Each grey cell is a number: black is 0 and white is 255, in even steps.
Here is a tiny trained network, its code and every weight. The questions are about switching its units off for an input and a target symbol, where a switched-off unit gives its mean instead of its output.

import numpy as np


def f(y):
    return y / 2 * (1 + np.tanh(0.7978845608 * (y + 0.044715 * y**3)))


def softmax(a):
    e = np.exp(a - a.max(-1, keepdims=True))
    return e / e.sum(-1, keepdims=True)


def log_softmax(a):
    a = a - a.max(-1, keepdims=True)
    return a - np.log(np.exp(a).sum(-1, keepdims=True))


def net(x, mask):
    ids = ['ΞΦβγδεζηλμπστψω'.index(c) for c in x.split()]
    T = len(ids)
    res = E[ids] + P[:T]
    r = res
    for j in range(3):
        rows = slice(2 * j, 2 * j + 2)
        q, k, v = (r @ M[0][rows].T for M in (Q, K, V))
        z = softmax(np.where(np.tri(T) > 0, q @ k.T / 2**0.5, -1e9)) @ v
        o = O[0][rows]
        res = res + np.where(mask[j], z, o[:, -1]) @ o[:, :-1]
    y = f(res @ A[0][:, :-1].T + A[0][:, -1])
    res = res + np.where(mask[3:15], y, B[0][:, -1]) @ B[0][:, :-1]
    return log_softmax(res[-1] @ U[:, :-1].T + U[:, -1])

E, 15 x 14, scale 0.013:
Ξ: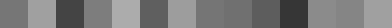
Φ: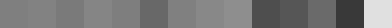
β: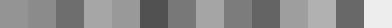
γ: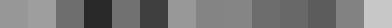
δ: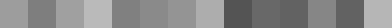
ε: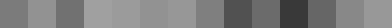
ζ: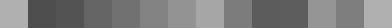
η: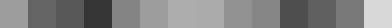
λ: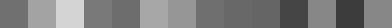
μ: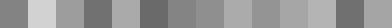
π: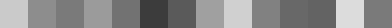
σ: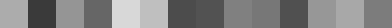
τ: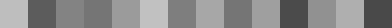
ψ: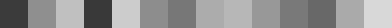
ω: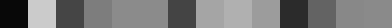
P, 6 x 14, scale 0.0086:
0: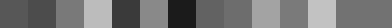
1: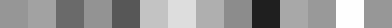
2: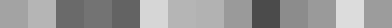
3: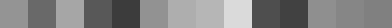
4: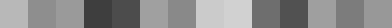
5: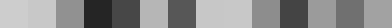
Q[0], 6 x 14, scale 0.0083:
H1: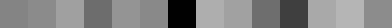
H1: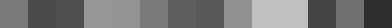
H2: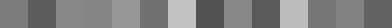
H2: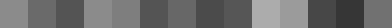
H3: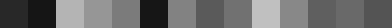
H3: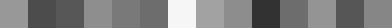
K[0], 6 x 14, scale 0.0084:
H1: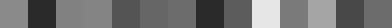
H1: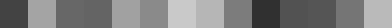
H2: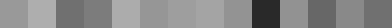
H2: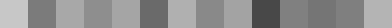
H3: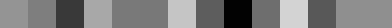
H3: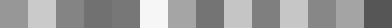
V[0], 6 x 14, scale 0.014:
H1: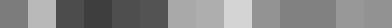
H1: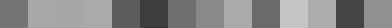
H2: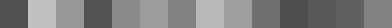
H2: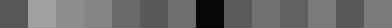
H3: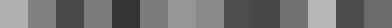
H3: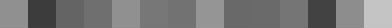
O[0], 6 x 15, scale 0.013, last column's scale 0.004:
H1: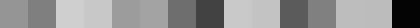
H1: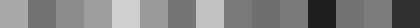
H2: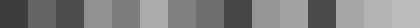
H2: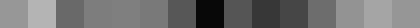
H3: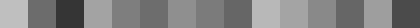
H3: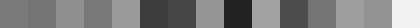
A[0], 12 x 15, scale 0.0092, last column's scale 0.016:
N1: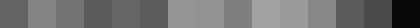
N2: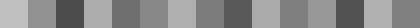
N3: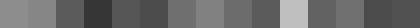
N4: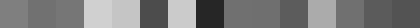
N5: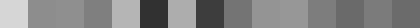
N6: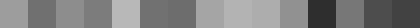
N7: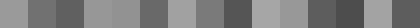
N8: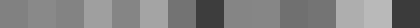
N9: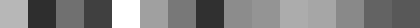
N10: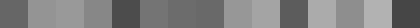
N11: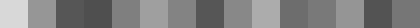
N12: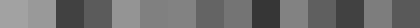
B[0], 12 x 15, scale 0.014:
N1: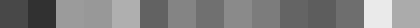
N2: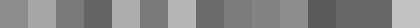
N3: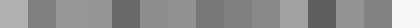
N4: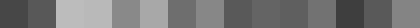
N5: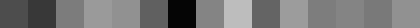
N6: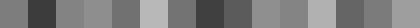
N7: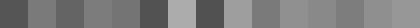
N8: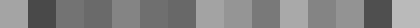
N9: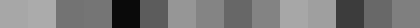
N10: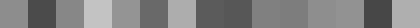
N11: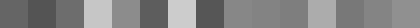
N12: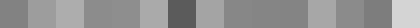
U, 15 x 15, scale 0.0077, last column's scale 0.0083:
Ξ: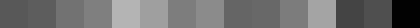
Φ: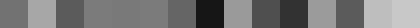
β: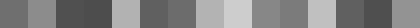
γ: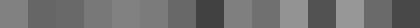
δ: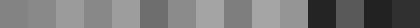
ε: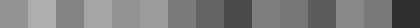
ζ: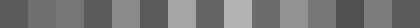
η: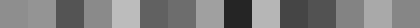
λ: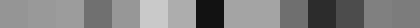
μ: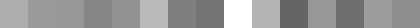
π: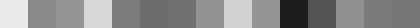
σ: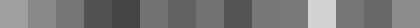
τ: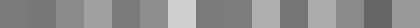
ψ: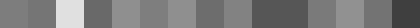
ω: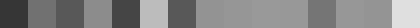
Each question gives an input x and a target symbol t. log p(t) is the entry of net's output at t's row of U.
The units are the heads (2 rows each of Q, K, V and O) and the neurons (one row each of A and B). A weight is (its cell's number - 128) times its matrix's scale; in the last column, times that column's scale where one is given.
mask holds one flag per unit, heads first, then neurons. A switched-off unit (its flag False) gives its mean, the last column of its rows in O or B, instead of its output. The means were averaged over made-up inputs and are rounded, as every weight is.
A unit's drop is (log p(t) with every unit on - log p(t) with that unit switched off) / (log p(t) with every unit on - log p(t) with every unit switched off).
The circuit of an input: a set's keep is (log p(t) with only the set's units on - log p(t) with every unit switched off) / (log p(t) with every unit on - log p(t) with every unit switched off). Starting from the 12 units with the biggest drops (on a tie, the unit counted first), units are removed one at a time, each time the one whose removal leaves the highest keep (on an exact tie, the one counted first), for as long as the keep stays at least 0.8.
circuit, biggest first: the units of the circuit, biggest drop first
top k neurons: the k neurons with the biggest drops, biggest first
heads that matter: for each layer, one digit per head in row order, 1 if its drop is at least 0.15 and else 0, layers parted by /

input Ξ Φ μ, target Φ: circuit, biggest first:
(H2)
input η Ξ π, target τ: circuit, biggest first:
(H1 N10 H2)
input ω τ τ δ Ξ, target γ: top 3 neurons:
(N8 N12 N10)
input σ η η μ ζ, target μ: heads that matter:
011
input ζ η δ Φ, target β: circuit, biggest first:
(H2 N3)
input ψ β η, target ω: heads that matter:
010
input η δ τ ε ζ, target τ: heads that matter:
100
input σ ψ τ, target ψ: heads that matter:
111
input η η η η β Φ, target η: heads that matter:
001
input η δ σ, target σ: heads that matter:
000
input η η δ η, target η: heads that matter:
001
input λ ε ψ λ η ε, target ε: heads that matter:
110
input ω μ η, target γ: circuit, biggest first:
(H2 N8)
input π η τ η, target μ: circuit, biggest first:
(H1 H2 N10)
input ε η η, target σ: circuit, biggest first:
(H1)
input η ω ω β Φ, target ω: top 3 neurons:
(N2 N3 N11)
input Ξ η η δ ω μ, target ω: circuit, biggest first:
(H2 N2)
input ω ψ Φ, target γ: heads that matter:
110
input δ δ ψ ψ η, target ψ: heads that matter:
001
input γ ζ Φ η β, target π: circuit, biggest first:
(H1)
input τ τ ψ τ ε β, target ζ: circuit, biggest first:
(H1 H2 N1)
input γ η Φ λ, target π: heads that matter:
100
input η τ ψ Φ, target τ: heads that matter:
110
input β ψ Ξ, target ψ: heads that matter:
001
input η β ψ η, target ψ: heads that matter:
101
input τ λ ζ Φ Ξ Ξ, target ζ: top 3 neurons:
(N1 N2 N10)
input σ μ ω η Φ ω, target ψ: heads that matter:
110
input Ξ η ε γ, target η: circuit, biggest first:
(H3)
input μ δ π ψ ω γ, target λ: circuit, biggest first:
(H1 N6)
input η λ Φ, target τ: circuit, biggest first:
(H1 N10)
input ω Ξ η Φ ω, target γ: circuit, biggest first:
(H2 H1 N8)
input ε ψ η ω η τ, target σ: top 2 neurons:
(N1 N2)
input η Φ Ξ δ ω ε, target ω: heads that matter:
011
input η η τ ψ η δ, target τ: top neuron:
(N10)
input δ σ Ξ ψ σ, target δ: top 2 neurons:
(N3 N1)
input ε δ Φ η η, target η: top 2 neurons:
(N2 N8)
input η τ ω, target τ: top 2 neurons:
(N10 N5)
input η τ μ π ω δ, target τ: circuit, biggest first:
(H1 N10 H2)
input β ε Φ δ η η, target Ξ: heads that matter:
110
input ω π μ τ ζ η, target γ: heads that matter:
110
